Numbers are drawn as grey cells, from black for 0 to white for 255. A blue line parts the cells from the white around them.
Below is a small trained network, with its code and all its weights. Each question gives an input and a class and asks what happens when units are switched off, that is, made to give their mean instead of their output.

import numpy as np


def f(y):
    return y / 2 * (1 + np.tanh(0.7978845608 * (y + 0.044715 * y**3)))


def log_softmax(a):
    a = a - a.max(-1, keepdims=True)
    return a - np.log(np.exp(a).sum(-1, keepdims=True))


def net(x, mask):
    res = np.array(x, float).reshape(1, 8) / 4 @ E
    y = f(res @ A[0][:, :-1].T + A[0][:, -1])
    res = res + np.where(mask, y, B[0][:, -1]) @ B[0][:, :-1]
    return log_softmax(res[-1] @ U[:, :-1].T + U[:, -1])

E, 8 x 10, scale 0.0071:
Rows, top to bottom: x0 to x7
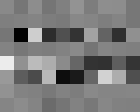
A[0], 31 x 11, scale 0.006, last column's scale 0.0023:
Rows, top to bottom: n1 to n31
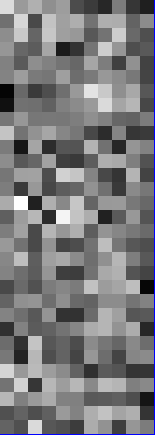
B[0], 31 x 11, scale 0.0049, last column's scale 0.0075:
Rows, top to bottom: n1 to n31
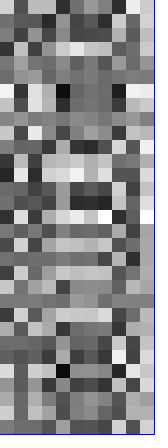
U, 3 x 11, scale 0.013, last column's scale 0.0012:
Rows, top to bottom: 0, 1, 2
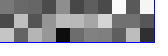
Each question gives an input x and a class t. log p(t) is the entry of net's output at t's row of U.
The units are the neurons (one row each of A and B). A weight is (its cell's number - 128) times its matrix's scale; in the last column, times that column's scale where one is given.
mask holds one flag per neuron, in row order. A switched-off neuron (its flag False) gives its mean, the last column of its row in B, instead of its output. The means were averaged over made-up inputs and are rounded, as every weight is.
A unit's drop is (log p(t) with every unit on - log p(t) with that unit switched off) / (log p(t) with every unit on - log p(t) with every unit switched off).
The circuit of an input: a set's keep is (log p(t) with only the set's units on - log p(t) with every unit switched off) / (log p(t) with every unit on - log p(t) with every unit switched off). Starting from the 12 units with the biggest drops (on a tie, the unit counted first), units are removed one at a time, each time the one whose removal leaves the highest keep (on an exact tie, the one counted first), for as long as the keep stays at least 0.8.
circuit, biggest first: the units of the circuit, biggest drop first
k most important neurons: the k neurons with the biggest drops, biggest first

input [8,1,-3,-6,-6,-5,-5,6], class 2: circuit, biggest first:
(n7, n8)
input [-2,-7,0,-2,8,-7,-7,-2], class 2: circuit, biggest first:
(n1)
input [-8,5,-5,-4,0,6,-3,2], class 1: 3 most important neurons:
(n4, n23, n20)
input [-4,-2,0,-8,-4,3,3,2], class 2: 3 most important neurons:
(n16, n13, n7)
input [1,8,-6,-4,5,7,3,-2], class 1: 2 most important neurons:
(n4, n23)
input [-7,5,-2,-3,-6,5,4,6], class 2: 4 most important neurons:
(n7, n16, n8, n13)
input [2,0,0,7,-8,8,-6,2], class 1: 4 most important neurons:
(n4, n23, n12, n20)
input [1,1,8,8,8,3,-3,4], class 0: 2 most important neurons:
(n26, n11)
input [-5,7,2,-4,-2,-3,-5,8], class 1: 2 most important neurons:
(n15, n28)
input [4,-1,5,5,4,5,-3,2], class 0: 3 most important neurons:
(n16, n26, n13)
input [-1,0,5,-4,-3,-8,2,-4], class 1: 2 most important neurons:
(n16, n13)
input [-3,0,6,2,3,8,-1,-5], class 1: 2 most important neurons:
(n4, n23)
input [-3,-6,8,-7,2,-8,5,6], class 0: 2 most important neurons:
(n11, n26)
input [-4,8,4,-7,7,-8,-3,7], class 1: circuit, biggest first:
(n16)
